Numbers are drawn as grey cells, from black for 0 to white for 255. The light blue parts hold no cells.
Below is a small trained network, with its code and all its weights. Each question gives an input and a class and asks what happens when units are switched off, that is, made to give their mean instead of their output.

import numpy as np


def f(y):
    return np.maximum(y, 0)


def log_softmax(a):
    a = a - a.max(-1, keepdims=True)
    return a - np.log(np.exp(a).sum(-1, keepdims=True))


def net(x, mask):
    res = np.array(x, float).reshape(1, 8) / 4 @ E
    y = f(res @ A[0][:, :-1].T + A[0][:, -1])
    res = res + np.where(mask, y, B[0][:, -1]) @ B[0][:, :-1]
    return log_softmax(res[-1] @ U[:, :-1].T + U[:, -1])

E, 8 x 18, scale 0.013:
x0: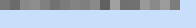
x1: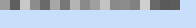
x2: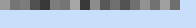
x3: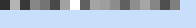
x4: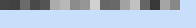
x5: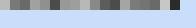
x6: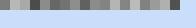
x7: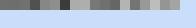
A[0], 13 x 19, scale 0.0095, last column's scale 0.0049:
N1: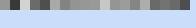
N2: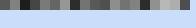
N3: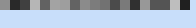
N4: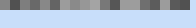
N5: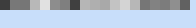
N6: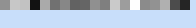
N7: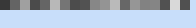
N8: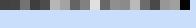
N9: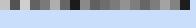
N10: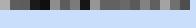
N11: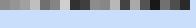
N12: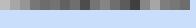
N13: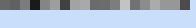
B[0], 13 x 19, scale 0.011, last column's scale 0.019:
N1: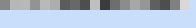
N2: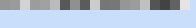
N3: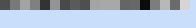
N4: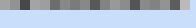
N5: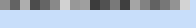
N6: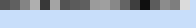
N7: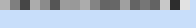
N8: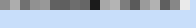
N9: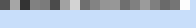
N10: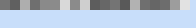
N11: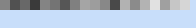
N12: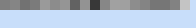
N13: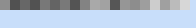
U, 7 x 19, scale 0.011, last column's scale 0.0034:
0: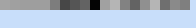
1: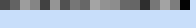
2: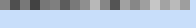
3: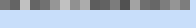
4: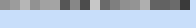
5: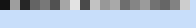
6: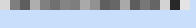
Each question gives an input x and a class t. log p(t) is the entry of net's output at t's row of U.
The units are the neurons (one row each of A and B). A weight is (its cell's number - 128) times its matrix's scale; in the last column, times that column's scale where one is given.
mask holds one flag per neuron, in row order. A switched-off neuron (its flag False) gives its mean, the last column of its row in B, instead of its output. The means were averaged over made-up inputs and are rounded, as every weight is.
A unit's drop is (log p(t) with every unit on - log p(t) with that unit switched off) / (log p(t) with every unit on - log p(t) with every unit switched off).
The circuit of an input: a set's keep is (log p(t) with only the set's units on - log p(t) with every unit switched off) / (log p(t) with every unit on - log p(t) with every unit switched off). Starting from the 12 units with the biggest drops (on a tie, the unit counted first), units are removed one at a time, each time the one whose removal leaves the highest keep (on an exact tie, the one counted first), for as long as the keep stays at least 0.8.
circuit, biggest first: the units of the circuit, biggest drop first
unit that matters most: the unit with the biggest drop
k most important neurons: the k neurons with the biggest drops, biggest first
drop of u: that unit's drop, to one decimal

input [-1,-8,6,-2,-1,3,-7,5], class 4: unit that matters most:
N2
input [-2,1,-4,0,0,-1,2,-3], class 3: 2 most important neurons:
N13; N5
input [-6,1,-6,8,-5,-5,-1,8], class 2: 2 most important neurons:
N9; N13
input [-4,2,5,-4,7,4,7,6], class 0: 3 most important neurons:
N8; N4; N3
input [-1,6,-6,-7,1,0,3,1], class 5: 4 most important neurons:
N9; N10; N2; N12
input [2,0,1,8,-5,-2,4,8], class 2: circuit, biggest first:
N9; N13
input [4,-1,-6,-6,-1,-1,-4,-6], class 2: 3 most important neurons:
N11; N10; N6
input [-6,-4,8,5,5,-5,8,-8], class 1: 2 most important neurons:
N6; N13
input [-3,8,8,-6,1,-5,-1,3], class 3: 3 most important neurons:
N10; N2; N12
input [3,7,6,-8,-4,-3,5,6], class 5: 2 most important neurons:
N9; N2
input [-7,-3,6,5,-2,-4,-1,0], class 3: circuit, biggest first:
N9; N10
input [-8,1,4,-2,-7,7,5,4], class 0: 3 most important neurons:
N7; N12; N3
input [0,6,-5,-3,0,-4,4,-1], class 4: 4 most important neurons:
N1; N10; N3; N12
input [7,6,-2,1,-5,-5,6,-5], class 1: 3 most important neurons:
N6; N8; N2
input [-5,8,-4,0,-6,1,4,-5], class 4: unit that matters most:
N8
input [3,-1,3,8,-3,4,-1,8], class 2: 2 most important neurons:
N9; N13
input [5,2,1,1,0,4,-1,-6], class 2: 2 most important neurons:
N11; N7
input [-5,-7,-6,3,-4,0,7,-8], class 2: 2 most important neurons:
N11; N3
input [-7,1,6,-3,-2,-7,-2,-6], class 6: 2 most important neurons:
N7; N13
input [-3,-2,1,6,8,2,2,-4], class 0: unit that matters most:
N8
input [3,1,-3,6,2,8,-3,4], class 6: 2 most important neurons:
N9; N4
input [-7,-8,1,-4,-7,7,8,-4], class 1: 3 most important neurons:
N6; N8; N1
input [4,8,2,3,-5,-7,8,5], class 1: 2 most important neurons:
N6; N2
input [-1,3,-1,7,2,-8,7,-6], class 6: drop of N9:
0.3
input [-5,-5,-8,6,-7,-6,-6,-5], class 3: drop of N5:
0.6
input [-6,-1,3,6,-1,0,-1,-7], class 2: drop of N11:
0.5
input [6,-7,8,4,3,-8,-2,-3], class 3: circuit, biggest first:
N10
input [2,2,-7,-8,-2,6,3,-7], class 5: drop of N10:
0.1
